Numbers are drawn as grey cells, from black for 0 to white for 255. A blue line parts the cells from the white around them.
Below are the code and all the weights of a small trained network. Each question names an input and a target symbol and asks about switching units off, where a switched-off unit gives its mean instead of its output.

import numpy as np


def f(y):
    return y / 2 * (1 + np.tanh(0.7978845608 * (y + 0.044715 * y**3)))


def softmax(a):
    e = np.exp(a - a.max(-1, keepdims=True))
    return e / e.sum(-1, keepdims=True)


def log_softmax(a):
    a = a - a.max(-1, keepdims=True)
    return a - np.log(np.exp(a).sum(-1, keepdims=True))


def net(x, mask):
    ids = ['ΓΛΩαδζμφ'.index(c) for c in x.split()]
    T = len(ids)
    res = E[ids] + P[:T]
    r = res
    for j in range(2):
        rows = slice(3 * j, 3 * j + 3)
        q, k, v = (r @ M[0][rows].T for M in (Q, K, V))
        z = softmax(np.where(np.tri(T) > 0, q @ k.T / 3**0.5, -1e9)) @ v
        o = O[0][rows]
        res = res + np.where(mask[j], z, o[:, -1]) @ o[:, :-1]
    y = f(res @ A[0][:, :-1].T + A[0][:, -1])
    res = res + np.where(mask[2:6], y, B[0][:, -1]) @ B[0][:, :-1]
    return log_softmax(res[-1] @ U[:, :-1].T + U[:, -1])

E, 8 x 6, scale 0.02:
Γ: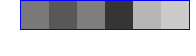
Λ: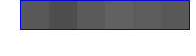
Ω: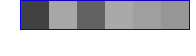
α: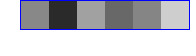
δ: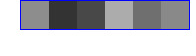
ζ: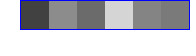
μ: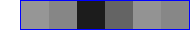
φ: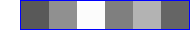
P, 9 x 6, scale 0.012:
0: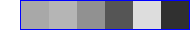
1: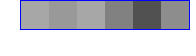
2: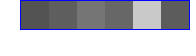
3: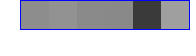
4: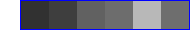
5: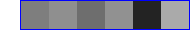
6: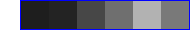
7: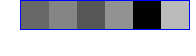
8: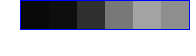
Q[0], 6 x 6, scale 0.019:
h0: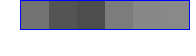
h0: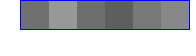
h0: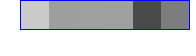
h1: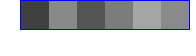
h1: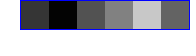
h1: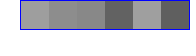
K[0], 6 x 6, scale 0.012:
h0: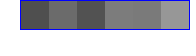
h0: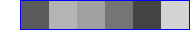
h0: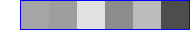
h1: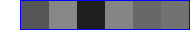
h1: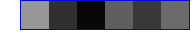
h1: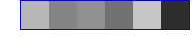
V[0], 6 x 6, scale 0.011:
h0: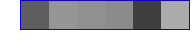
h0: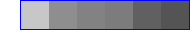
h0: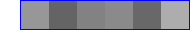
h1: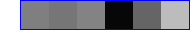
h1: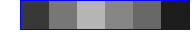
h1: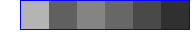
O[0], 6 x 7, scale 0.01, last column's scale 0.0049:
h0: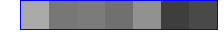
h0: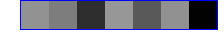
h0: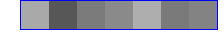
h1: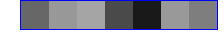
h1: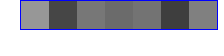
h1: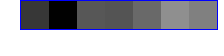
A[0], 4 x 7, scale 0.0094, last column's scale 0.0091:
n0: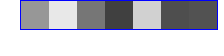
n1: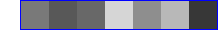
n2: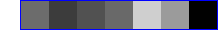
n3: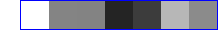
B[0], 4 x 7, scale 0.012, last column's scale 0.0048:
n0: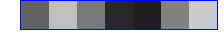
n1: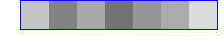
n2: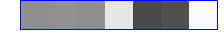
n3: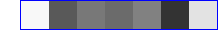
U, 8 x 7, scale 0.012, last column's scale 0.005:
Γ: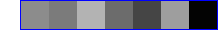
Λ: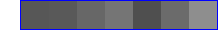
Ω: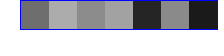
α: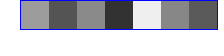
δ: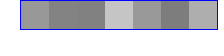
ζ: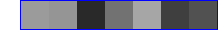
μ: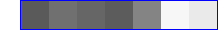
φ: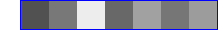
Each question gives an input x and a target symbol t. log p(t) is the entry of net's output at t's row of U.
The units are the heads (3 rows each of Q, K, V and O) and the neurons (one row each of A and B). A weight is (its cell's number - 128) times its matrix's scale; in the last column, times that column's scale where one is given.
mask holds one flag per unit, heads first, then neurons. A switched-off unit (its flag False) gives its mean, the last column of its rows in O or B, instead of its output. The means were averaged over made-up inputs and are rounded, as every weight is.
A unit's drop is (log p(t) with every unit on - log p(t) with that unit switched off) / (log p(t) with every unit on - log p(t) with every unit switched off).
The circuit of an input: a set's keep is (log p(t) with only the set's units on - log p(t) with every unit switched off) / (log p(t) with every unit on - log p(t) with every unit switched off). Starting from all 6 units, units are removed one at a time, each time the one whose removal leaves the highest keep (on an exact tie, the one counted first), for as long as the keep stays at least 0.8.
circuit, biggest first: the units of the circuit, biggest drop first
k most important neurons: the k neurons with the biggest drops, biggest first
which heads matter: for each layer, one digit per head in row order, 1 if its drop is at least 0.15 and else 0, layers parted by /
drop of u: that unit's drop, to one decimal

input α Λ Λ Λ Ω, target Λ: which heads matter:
01
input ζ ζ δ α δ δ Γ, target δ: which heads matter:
00
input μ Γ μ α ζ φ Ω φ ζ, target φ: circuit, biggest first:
[h0]
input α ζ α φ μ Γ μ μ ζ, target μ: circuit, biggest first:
[h1, n2]
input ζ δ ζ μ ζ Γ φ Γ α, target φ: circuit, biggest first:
[h0, n2]
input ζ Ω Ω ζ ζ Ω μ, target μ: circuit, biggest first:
[h1, n3]
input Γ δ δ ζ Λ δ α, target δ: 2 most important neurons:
[n2, n0]
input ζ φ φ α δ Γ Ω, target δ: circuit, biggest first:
[h1, n2]
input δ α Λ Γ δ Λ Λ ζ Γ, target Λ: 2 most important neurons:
[n2, n1]
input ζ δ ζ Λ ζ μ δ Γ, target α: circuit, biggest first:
[n3, h0]
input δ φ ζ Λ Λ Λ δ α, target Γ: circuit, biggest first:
[h1, n3]
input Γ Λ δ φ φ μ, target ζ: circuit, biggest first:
[n3, h0]
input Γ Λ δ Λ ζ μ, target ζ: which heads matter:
00
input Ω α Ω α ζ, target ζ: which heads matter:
01
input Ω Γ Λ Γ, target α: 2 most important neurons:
[n3, n2]
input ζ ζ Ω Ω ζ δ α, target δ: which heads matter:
10
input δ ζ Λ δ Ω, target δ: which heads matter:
11
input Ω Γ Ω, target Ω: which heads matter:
01
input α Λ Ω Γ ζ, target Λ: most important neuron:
[n1]
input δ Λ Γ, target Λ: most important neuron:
[n2]
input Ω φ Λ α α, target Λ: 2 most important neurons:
[n2, n1]
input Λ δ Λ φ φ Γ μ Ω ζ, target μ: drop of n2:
0.4
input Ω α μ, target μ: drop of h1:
0.2
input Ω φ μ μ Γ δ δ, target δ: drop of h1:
0.2
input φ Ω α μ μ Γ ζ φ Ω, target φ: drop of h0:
1.3
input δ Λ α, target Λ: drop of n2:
0.2
